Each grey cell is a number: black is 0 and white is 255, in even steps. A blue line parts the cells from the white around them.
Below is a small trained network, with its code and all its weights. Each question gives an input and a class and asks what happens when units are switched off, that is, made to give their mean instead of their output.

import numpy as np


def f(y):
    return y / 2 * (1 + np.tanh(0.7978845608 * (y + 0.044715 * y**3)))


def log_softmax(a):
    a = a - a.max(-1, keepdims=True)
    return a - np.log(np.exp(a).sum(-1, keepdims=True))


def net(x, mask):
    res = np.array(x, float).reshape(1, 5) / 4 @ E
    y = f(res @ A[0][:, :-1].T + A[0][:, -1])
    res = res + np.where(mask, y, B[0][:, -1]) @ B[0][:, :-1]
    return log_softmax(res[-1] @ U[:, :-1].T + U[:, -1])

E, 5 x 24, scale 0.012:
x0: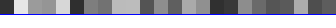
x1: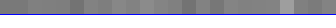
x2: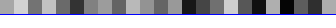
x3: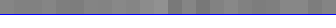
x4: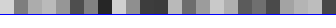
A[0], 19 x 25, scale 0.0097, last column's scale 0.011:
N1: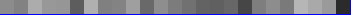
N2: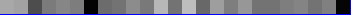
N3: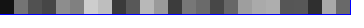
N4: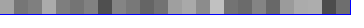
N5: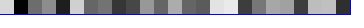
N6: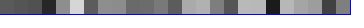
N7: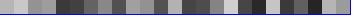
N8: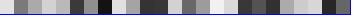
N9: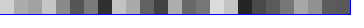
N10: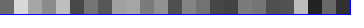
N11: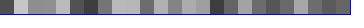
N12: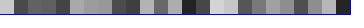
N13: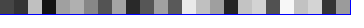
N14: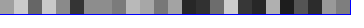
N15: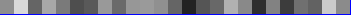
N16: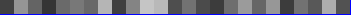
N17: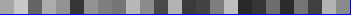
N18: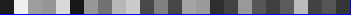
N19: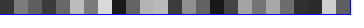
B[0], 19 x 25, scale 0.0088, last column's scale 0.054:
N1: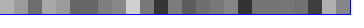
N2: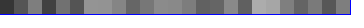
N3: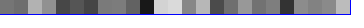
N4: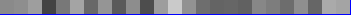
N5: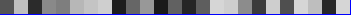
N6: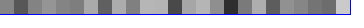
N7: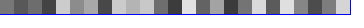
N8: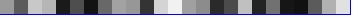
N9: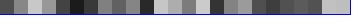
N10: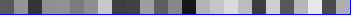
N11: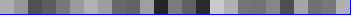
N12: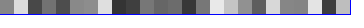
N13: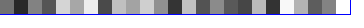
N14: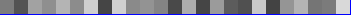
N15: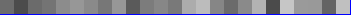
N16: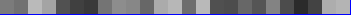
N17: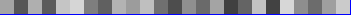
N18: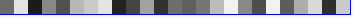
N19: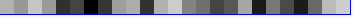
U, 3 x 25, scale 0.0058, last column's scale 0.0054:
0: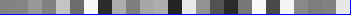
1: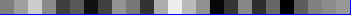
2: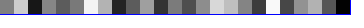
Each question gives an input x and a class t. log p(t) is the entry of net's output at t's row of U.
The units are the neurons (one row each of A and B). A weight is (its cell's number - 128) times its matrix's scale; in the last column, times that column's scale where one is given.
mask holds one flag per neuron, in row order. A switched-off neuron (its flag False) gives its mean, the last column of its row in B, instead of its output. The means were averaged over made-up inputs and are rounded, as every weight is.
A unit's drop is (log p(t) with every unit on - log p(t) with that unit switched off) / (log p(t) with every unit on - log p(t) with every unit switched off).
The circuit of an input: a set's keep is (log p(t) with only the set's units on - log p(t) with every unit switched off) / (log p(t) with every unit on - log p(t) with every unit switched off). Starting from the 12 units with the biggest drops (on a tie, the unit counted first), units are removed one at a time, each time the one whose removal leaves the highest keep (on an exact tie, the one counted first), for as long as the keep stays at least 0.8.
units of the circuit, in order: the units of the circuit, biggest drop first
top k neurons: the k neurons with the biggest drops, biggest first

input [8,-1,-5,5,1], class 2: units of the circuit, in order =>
[N18]
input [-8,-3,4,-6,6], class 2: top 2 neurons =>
[N5 N12]
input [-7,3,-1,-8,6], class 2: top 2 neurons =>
[N5 N12]
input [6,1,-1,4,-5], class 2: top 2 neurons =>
[N18 N8]
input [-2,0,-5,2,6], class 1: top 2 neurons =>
[N8 N7]
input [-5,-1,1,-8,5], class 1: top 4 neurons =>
[N8 N18 N9 N10]
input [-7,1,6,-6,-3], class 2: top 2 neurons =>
[N5 N12]
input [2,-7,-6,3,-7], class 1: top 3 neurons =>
[N19 N3 N7]
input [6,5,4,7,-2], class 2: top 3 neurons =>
[N18 N10 N13]
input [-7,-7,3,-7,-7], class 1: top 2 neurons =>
[N19 N3]
